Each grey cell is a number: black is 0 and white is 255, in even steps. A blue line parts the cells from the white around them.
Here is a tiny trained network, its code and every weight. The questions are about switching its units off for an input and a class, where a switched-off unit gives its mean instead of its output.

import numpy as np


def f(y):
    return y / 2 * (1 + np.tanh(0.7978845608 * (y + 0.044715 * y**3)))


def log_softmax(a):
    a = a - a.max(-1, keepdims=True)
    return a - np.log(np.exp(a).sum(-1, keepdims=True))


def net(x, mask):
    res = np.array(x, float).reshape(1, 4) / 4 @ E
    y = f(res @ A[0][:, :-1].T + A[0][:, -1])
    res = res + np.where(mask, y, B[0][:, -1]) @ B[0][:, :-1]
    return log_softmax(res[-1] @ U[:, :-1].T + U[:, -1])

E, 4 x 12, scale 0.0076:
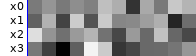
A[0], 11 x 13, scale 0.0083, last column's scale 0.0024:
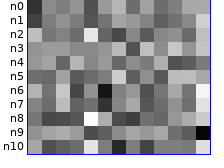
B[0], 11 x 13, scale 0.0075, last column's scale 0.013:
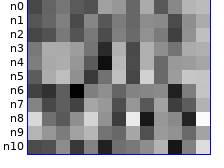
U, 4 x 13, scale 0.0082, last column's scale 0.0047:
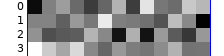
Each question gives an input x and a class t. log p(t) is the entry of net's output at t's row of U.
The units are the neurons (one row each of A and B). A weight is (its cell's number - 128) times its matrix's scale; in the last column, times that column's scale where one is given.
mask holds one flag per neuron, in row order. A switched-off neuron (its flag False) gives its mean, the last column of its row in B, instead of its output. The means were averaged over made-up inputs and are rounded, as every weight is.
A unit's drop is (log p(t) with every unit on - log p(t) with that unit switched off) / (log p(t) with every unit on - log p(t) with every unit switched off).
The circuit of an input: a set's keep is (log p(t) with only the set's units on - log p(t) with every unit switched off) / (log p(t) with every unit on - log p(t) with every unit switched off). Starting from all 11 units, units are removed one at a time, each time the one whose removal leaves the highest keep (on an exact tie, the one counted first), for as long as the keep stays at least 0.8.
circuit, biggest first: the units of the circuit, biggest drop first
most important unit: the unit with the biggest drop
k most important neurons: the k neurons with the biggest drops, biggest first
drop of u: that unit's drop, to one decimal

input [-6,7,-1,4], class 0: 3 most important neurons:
[n8 n4 n7]
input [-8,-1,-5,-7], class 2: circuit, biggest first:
[n7]
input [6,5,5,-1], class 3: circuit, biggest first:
[n10 n6]
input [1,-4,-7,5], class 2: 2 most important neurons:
[n8 n4]
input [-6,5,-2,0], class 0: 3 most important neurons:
[n8 n4 n7]
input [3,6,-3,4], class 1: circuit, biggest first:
[n10 n6 n2]
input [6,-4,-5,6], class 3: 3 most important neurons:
[n8 n5 n6]
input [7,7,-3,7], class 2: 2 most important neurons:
[n8 n5]
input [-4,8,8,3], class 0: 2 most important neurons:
[n4 n8]
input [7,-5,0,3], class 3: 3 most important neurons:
[n8 n5 n3]
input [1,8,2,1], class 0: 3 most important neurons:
[n8 n4 n9]
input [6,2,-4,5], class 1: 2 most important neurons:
[n8 n10]
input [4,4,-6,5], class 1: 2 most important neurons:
[n8 n10]
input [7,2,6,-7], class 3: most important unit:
n9
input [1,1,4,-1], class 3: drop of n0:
0.2
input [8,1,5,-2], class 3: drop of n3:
-0.1
